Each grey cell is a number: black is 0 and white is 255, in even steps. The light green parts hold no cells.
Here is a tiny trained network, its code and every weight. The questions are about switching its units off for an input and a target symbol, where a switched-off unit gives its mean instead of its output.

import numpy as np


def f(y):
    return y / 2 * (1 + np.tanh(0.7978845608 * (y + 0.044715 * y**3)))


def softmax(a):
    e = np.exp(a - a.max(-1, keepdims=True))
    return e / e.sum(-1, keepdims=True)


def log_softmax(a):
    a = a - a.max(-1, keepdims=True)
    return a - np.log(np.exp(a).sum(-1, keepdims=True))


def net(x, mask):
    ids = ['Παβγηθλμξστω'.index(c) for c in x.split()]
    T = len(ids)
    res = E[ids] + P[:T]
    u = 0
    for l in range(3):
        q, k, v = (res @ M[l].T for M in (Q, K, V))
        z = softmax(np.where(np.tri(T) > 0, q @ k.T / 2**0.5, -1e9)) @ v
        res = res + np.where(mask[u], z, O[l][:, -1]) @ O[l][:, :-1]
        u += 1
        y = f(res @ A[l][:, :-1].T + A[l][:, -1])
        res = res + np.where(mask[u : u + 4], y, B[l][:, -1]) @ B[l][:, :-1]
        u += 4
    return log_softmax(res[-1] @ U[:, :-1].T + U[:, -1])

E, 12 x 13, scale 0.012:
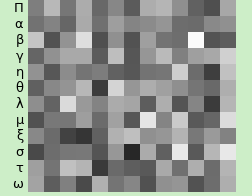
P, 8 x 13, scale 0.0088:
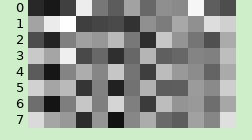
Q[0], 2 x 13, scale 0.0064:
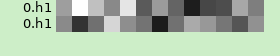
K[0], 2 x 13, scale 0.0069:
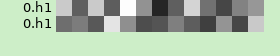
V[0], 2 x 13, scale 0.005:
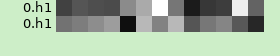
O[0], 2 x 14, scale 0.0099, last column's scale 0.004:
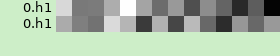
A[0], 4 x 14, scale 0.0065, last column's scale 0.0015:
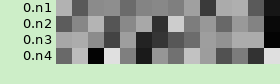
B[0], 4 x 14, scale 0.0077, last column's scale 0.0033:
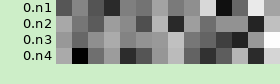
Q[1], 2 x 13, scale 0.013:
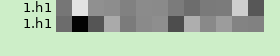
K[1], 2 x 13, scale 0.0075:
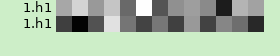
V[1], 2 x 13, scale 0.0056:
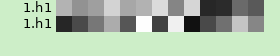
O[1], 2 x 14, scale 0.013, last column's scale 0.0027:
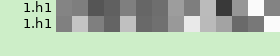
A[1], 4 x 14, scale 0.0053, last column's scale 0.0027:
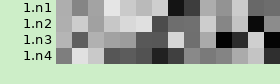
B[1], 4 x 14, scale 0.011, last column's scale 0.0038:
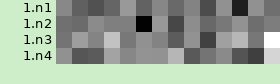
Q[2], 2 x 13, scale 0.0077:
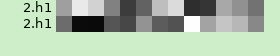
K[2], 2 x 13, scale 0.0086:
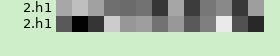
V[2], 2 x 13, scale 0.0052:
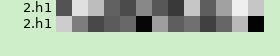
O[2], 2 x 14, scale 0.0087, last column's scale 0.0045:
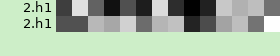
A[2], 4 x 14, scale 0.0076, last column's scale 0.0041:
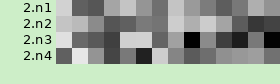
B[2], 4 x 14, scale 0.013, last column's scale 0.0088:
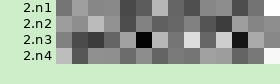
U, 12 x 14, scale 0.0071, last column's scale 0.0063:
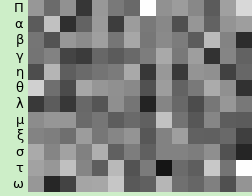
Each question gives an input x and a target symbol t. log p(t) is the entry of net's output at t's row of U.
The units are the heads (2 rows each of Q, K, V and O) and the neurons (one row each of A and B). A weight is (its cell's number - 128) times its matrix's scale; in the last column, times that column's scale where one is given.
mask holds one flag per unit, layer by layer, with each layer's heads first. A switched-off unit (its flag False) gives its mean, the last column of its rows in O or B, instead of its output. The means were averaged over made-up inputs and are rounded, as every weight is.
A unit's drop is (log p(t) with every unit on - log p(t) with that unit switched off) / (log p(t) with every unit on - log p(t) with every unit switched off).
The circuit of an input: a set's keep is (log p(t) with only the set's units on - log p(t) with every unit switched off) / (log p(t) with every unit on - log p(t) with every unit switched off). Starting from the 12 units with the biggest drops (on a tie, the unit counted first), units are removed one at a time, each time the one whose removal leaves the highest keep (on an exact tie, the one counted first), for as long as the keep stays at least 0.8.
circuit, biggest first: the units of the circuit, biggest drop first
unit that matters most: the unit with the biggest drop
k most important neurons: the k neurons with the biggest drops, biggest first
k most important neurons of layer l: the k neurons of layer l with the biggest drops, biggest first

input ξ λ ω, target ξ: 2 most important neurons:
2.n1, 1.n3
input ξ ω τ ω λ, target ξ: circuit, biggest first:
2.n1, 0.h1, 2.h1
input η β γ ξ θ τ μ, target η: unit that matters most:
0.h1
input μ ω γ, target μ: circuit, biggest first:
1.h1, 2.n2, 2.h1
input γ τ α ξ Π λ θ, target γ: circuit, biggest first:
2.h1, 1.h1, 0.n2
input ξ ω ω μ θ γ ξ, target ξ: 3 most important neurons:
2.n1, 0.n4, 1.n3
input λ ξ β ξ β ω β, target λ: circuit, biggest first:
0.n1, 1.h1, 0.h1
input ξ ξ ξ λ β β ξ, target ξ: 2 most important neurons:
2.n1, 0.n4
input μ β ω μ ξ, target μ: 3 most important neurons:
2.n2, 0.n4, 1.n3
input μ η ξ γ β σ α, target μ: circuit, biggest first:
1.h1, 0.n4, 2.n2, 2.h1
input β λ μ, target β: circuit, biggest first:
0.h1, 2.h1, 0.n4
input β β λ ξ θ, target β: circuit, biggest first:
0.h1, 0.n4, 2.h1
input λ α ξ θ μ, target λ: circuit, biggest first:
2.h1, 1.h1, 1.n4
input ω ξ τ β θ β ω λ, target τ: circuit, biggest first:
1.h1
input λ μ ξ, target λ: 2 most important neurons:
0.n3, 1.n4
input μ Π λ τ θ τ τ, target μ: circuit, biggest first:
1.h1, 2.n2, 0.n4, 2.h1
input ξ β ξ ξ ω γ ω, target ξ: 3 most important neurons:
2.n1, 0.n3, 1.n3
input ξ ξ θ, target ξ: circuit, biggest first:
2.n1, 0.h1, 2.h1
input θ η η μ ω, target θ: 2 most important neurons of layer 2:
2.n4, 2.n1
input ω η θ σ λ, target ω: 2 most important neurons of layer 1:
1.n1, 1.n3
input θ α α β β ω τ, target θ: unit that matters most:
1.n3
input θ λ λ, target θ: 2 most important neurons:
1.n3, 2.n4
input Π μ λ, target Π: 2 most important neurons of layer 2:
2.n1, 2.n4
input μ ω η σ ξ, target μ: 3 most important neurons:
0.n3, 2.n2, 0.n4
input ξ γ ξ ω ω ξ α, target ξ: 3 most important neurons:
2.n1, 0.n3, 0.n4
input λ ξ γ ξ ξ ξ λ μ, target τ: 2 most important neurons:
2.n3, 0.n4
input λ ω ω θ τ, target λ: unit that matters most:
0.n3
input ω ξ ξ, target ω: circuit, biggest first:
2.h1, 0.h1
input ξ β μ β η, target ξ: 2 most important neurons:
2.n1, 0.n3
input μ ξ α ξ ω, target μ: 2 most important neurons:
2.n2, 0.n4
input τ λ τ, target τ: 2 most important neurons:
2.n4, 0.n3
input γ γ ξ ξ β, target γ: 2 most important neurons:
0.n3, 2.n4
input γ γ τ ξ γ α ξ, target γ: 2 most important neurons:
0.n3, 2.n4
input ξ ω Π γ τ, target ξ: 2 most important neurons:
2.n1, 0.n3
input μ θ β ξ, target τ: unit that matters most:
2.n3
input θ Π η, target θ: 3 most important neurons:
1.n3, 2.n4, 0.n4
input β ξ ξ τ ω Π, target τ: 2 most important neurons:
2.n3, 0.n4
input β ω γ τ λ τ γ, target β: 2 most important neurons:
0.n4, 0.n1
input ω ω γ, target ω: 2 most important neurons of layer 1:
1.n1, 1.n3
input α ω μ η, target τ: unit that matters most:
1.h1
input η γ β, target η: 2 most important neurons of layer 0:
0.n3, 0.n2
